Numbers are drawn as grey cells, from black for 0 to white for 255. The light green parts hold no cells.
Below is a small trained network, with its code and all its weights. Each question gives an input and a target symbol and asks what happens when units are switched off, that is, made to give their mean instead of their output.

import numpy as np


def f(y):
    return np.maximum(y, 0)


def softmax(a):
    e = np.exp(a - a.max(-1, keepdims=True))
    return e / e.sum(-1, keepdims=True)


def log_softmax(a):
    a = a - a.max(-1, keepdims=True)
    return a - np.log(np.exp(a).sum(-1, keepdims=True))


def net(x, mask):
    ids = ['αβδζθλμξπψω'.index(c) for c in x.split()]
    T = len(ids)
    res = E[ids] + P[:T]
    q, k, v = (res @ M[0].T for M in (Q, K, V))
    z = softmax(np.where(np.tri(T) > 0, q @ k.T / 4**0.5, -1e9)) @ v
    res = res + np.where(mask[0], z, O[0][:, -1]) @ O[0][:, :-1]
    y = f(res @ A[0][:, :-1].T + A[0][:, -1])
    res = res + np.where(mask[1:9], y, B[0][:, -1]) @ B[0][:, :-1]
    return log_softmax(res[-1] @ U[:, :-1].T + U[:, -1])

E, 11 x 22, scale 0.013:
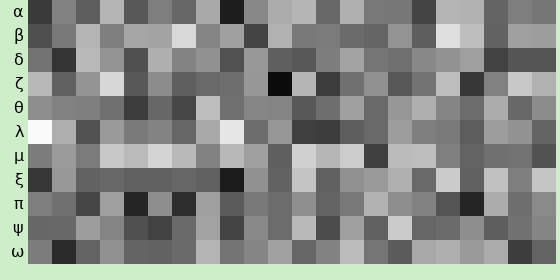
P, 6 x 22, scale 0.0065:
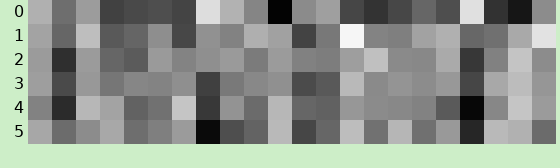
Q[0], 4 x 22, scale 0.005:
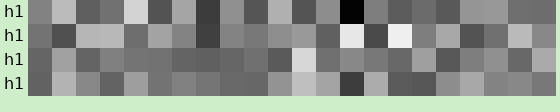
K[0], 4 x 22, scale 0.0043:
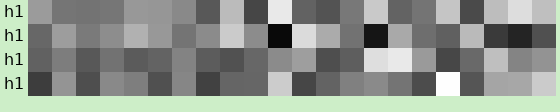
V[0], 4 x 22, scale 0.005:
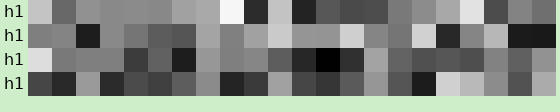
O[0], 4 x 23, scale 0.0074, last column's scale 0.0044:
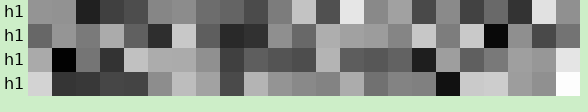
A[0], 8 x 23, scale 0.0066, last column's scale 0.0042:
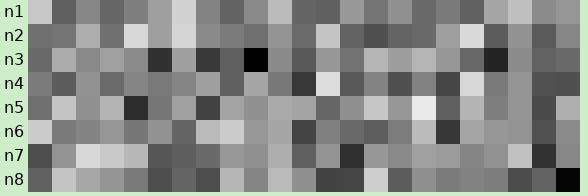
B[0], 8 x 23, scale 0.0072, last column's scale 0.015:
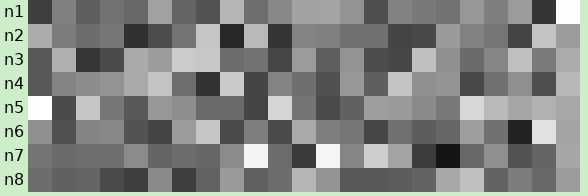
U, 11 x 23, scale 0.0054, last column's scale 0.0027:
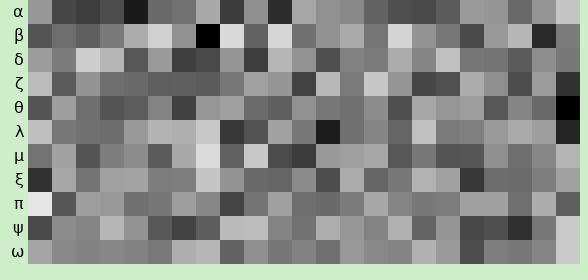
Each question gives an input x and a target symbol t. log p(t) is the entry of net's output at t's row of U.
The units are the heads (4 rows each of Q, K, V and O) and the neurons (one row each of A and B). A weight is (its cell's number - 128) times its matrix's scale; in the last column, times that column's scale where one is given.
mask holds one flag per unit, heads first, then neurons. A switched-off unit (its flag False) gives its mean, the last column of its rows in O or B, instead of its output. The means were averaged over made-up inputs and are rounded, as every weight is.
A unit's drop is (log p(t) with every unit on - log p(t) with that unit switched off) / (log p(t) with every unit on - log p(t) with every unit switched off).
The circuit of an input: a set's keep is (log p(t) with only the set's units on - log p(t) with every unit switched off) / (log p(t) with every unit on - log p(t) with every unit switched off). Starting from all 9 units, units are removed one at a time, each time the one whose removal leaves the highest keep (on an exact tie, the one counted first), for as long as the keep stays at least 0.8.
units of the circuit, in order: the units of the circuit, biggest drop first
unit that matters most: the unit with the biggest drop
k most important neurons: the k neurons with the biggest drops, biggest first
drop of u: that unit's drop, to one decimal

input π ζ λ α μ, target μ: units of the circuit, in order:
[h1 n7 n3 n2]
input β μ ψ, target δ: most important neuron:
[n5]
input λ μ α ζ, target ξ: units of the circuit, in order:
[h1 n3]
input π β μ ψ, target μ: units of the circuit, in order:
[h1 n7 n3 n1]
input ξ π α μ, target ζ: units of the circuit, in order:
[n7 h1 n5]
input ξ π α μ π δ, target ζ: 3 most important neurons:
[n7 n5 n1]
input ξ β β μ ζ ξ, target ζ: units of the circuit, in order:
[h1 n7 n1 n5]
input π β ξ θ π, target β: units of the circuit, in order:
[h1 n4]
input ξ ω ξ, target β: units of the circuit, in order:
[h1 n4 n2]
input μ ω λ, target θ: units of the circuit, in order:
[h1 n8]
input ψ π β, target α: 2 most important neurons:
[n2 n4]
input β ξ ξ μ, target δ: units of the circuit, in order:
[h1 n5]
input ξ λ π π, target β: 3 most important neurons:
[n4 n2 n1]
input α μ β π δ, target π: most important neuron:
[n5]
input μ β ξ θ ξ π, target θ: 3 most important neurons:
[n3 n8 n7]
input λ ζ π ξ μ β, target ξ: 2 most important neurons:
[n3 n5]
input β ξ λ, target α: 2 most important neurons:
[n4 n6]
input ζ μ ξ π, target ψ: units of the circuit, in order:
[h1 n7]
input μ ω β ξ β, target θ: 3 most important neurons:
[n3 n8 n7]
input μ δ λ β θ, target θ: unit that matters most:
n3
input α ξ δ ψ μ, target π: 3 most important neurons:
[n5 n1 n4]
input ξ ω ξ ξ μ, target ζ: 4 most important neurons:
[n7 n5 n1 n4]
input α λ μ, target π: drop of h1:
0.7
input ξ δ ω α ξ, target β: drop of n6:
0.1
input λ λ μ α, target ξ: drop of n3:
0.2
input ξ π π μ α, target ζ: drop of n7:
0.7
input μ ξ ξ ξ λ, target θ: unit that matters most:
n3
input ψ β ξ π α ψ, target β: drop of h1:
0.6
